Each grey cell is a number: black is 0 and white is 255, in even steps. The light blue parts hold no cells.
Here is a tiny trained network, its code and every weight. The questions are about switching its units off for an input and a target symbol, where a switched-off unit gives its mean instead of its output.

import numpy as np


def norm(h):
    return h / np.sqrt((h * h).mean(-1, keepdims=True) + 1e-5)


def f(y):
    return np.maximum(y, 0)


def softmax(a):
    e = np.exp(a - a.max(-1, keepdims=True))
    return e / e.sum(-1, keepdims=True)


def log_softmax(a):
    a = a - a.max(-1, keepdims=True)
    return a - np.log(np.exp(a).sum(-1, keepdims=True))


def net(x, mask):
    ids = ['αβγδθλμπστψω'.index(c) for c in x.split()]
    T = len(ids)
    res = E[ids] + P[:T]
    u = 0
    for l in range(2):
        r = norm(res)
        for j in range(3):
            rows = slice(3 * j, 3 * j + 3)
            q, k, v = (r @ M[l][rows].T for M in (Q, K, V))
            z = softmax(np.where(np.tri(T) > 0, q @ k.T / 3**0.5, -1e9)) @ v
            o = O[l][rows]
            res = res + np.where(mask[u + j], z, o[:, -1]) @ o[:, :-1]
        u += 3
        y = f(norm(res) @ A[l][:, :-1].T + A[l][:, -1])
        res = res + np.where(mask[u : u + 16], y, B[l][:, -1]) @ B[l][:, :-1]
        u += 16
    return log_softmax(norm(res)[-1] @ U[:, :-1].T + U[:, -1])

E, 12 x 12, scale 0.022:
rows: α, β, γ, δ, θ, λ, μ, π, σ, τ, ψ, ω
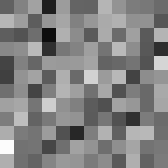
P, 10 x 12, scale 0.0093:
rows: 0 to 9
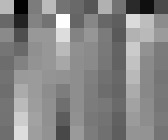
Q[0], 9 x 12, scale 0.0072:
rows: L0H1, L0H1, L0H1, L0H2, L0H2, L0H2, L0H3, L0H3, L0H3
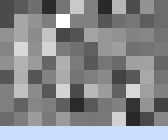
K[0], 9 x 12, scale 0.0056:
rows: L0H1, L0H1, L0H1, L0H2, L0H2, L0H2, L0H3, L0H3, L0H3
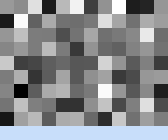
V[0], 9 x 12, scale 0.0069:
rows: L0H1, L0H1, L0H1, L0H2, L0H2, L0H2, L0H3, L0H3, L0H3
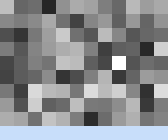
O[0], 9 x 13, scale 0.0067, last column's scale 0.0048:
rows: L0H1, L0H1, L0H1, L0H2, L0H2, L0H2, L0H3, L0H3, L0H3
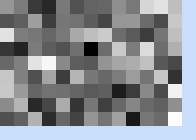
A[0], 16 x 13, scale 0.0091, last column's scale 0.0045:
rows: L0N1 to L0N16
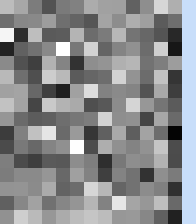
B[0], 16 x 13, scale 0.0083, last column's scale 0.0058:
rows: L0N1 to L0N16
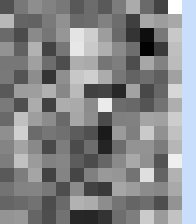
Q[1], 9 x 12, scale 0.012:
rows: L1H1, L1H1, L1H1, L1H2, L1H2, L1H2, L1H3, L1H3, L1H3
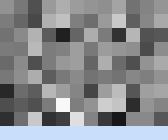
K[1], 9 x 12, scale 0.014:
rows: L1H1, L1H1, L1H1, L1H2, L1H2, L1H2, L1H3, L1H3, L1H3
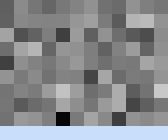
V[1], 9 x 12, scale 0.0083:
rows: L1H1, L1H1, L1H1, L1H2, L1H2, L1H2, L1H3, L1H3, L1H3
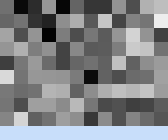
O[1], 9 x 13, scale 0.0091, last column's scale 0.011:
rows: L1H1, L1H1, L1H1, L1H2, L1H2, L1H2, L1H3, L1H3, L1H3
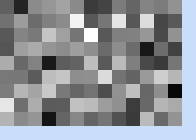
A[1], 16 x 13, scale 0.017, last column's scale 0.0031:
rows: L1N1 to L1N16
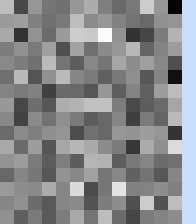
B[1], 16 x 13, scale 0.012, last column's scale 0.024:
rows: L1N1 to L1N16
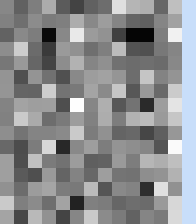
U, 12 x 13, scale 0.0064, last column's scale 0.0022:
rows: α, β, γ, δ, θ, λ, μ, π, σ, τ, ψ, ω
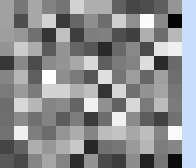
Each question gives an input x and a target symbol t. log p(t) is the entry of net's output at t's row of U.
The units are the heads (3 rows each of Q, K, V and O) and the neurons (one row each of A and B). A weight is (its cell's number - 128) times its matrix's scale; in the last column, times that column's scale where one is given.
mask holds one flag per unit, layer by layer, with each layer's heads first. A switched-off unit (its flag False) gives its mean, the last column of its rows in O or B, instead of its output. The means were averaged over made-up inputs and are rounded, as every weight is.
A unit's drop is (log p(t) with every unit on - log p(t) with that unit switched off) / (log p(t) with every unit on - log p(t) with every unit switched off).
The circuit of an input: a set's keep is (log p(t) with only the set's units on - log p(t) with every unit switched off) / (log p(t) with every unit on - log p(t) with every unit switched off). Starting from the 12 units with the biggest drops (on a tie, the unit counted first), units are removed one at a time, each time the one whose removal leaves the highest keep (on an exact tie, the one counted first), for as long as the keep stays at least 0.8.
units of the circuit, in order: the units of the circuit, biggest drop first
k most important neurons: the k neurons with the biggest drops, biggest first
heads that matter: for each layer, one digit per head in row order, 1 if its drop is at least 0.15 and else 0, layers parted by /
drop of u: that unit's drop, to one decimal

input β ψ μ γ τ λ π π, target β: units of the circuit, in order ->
L1N3
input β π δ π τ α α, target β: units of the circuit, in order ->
L1N3, L1H3
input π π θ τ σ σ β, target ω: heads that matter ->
010 / 101
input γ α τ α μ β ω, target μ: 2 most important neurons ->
L1N14, L1N3
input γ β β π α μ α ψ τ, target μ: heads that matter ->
111 / 101
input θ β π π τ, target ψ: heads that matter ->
011 / 101
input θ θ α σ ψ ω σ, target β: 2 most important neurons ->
L0N11, L0N3
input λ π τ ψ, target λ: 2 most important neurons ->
L1N3, L1N16
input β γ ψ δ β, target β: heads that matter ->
010 / 000
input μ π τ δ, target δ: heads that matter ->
101 / 101
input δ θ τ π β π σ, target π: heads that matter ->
011 / 101
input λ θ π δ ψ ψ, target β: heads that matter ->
100 / 000
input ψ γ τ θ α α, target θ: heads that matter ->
101 / 101
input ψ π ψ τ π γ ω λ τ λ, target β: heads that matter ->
111 / 000
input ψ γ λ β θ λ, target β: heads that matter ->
101 / 000
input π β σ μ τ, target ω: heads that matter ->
111 / 101
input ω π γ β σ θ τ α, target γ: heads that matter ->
100 / 101
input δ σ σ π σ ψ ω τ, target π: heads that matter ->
111 / 101
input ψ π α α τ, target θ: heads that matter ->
101 / 101
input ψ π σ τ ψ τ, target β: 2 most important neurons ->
L0N7, L1N3
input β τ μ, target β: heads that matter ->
000 / 101
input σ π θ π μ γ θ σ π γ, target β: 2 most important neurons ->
L1N3, L1N7
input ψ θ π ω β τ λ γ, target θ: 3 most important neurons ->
L1N3, L1N8, L1N15
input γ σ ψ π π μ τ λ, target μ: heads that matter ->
101 / 101
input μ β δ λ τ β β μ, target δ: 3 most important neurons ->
L1N11, L1N14, L1N7
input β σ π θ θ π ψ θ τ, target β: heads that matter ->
010 / 100
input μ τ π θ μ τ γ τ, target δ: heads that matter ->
001 / 100
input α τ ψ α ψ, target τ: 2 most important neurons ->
L1N3, L1N11
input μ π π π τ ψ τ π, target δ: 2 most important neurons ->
L1N15, L0N4
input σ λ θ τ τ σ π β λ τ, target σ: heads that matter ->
101 / 110
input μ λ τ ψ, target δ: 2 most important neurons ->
L1N14, L1N11
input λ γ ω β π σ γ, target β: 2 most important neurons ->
L1N3, L0N9
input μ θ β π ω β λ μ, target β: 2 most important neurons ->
L1N3, L0N11
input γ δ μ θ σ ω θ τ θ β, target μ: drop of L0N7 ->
0.1
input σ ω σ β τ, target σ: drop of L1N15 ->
0.2
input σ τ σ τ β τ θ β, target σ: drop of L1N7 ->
0.3
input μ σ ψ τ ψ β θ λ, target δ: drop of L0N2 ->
0.0
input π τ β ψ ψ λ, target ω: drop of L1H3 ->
0.9
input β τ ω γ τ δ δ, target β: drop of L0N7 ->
0.1
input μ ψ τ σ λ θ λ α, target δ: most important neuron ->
L1N14
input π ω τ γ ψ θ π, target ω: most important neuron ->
L1N3
